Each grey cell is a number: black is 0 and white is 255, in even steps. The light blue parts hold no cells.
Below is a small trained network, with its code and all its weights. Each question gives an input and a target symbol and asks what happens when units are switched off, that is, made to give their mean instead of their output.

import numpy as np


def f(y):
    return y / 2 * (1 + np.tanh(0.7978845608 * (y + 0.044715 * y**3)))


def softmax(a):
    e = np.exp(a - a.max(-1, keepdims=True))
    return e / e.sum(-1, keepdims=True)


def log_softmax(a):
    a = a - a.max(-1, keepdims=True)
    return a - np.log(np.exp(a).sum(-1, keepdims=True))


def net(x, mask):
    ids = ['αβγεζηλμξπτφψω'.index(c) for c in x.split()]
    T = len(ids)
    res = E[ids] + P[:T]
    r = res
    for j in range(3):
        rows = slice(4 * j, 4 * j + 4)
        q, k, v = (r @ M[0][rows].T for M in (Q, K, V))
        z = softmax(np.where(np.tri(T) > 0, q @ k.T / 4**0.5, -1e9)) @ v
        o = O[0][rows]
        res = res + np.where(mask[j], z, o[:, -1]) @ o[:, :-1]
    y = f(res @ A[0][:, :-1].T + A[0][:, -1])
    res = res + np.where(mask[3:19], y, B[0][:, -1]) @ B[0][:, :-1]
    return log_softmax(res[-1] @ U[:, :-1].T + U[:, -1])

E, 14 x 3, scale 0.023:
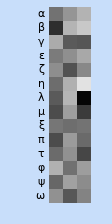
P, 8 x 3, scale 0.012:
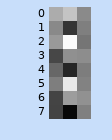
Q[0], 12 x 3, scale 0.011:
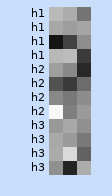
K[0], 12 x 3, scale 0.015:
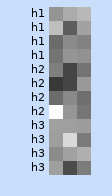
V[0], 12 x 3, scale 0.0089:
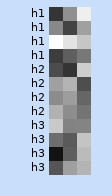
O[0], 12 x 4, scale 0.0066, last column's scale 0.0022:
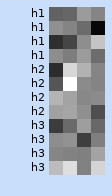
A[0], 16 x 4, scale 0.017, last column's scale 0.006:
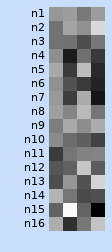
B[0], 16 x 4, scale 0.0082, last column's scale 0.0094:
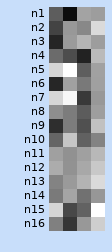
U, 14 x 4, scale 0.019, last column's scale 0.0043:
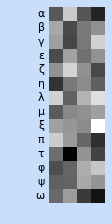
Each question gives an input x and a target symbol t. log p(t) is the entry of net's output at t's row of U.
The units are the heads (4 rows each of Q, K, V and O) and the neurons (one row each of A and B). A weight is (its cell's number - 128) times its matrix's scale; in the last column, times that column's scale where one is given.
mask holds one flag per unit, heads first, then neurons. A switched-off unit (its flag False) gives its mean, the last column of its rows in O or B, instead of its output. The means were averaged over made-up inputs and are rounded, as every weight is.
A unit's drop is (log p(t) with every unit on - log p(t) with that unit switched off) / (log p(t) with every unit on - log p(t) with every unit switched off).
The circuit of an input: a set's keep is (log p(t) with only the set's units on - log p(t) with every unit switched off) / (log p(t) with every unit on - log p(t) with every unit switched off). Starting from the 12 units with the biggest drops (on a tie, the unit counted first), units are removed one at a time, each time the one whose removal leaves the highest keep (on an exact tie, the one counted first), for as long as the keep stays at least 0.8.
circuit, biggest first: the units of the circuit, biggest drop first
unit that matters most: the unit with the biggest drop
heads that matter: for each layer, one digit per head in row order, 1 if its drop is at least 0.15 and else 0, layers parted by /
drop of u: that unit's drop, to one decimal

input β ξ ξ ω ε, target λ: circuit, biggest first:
(n9; n12)
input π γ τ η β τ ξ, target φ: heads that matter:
010
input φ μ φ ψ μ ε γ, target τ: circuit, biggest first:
(n5; n7)
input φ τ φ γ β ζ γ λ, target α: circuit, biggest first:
(h1; n3)
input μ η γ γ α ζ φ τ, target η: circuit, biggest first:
(n15; n3)
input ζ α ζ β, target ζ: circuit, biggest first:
(n12; n11)
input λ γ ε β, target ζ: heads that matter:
010
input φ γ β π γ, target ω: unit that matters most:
n7
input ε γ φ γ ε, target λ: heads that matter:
001
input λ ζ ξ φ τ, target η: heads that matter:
001
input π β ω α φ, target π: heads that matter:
000
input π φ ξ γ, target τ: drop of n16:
0.4
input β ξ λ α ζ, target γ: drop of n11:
0.0
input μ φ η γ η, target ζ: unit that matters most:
n15
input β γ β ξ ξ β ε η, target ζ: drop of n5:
0.1
